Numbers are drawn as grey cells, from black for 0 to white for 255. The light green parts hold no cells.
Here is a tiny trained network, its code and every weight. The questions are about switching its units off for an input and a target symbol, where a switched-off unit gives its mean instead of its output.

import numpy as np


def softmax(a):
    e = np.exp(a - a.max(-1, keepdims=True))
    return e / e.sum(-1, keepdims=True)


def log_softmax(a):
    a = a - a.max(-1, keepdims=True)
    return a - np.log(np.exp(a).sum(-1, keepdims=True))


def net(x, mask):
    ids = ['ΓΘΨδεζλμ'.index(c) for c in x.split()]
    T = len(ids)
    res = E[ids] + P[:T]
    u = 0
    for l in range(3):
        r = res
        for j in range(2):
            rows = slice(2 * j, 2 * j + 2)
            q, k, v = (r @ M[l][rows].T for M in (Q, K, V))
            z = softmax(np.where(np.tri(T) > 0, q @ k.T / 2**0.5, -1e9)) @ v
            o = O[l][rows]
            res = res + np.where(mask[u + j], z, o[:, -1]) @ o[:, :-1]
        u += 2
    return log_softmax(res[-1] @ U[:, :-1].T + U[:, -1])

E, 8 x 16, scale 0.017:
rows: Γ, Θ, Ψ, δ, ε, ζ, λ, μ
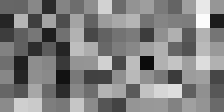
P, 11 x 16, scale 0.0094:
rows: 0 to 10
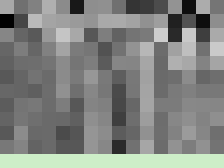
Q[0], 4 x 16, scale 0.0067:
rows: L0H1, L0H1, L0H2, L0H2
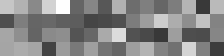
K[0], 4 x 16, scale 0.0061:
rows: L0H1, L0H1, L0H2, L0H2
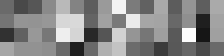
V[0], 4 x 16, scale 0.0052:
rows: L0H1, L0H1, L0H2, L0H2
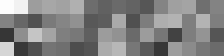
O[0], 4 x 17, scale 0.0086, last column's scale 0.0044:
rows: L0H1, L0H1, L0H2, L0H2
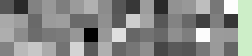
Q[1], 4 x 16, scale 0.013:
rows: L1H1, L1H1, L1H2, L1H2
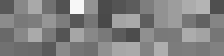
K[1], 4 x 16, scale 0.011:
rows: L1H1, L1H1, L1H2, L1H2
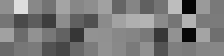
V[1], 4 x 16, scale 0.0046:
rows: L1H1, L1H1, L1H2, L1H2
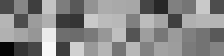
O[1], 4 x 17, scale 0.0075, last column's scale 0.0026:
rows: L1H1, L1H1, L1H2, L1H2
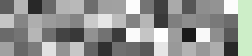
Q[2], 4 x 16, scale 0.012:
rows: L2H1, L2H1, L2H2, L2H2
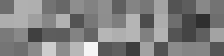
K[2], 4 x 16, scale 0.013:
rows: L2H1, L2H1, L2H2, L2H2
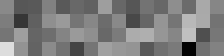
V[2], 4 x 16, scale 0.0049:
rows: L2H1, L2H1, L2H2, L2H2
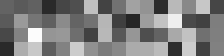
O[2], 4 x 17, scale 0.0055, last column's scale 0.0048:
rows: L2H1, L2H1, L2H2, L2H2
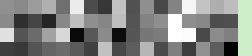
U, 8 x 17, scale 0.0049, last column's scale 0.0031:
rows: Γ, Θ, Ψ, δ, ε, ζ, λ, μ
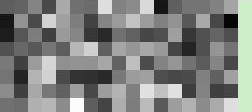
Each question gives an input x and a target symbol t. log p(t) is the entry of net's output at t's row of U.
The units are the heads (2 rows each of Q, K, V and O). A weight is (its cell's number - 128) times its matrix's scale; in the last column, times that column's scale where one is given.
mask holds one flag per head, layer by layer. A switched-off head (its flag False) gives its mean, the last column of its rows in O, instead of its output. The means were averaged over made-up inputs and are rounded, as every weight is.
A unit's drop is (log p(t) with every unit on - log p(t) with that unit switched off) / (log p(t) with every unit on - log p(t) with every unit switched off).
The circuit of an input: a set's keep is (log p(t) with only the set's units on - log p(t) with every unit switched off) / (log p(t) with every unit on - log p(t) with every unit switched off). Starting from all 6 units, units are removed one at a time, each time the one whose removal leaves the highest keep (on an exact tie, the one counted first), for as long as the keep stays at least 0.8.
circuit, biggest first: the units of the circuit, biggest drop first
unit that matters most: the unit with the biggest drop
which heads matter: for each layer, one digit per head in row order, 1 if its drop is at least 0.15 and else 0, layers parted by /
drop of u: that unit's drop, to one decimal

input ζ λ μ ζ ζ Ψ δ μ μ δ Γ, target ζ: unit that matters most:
L1H1
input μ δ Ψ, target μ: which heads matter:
01 / 01 / 10
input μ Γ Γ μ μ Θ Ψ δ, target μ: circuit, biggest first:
[L1H2, L2H1]
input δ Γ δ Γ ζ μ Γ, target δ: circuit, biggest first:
[L2H2, L0H2]
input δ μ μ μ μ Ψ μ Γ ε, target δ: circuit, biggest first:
[L2H2, L0H1]
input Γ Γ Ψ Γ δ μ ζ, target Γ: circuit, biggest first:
[L1H2, L1H1]
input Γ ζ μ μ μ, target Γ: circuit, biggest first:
[L0H1, L1H2]
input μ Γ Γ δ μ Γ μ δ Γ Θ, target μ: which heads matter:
01 / 11 / 11
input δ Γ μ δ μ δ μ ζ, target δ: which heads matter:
00 / 00 / 11
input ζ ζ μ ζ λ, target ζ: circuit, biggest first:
[L1H1, L2H1]
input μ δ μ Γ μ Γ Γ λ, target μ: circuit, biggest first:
[L0H2, L1H2, L2H1]
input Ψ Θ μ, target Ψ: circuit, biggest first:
[L0H1, L1H1, L2H2]
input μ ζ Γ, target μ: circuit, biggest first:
[L1H2, L2H1, L0H2]
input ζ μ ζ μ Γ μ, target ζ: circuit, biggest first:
[L1H1, L0H1, L2H1]
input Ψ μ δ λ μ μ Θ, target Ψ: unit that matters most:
L1H1
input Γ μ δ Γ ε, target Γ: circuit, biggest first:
[L1H2, L0H1, L1H1]
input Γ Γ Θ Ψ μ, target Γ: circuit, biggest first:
[L0H1, L1H2, L2H2]
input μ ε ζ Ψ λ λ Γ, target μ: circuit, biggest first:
[L2H1, L1H2, L0H2]
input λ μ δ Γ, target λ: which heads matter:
10 / 01 / 10
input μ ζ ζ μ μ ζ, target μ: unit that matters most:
L0H2
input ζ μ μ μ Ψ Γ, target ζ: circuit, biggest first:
[L1H1, L2H1, L0H2, L1H2]
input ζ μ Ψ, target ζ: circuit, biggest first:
[L1H1, L2H1, L1H2, L0H2]
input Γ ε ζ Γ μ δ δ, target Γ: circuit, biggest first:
[L0H1, L1H2]
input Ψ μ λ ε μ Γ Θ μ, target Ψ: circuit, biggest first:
[L1H1, L0H1]
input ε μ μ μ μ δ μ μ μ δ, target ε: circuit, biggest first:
[L2H2, L2H1, L1H2]
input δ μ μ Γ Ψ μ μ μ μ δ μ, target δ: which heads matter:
10 / 00 / 11
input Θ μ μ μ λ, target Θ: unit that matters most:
L1H1
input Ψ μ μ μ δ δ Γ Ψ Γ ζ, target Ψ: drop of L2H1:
0.2
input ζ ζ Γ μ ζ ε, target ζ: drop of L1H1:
0.9
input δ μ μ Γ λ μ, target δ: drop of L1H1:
0.0
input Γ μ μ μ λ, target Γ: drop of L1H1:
0.2
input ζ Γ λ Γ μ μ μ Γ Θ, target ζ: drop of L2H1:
0.3
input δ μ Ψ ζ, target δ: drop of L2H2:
0.5
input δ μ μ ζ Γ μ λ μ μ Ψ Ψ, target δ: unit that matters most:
L2H2
